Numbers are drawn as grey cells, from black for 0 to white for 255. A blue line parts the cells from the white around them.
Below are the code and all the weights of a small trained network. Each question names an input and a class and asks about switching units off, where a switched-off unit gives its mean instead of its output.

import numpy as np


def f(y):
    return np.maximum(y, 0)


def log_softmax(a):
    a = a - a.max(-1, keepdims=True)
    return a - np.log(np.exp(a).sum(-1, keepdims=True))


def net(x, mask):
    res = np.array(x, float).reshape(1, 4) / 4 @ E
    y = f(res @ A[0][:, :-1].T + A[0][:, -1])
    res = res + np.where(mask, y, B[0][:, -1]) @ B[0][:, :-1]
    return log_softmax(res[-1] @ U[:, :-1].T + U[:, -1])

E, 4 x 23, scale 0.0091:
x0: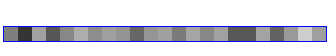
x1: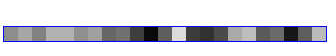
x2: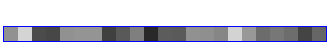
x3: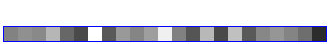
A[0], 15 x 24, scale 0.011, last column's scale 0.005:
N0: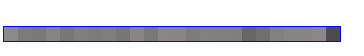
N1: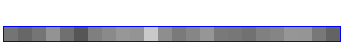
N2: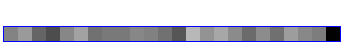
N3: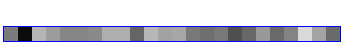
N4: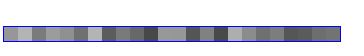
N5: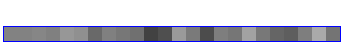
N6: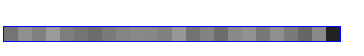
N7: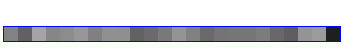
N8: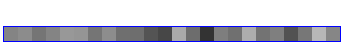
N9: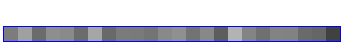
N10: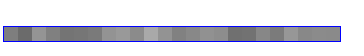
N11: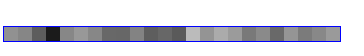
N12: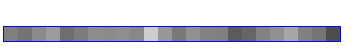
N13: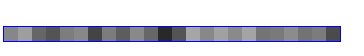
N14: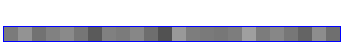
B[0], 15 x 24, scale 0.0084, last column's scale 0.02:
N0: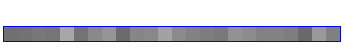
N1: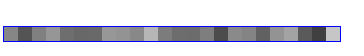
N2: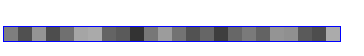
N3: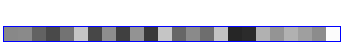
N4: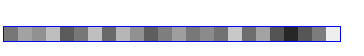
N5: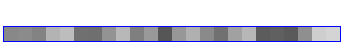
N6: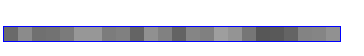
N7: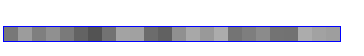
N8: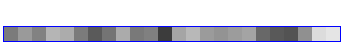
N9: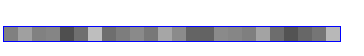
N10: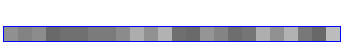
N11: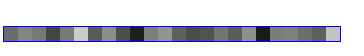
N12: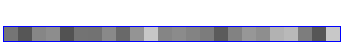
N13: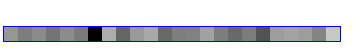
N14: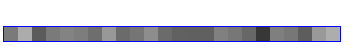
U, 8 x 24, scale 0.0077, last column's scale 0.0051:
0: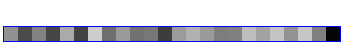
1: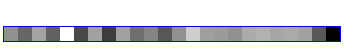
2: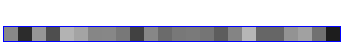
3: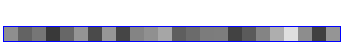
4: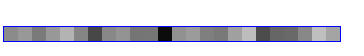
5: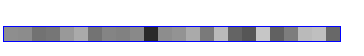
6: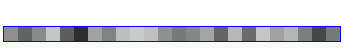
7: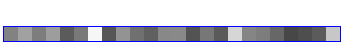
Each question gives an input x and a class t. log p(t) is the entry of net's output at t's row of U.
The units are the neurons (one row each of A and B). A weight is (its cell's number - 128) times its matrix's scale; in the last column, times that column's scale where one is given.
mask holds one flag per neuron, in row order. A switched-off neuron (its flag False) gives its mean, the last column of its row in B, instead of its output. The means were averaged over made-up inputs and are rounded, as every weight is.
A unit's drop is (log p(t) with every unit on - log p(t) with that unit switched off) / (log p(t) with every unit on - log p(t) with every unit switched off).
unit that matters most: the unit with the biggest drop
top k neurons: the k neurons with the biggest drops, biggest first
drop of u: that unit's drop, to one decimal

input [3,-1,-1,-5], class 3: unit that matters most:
N4
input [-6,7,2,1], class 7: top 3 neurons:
(N4; N9; N13)
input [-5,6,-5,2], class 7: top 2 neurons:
(N4; N13)
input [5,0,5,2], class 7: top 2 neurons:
(N3; N13)
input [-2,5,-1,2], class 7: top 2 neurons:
(N4; N13)
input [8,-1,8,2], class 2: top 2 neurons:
(N3; N10)
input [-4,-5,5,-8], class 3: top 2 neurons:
(N2; N11)
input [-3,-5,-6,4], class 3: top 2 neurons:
(N3; N4)
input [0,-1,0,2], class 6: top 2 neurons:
(N3; N11)
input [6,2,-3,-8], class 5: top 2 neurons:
(N3; N1)
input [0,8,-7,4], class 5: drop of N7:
0.1
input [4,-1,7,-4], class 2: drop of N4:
0.2
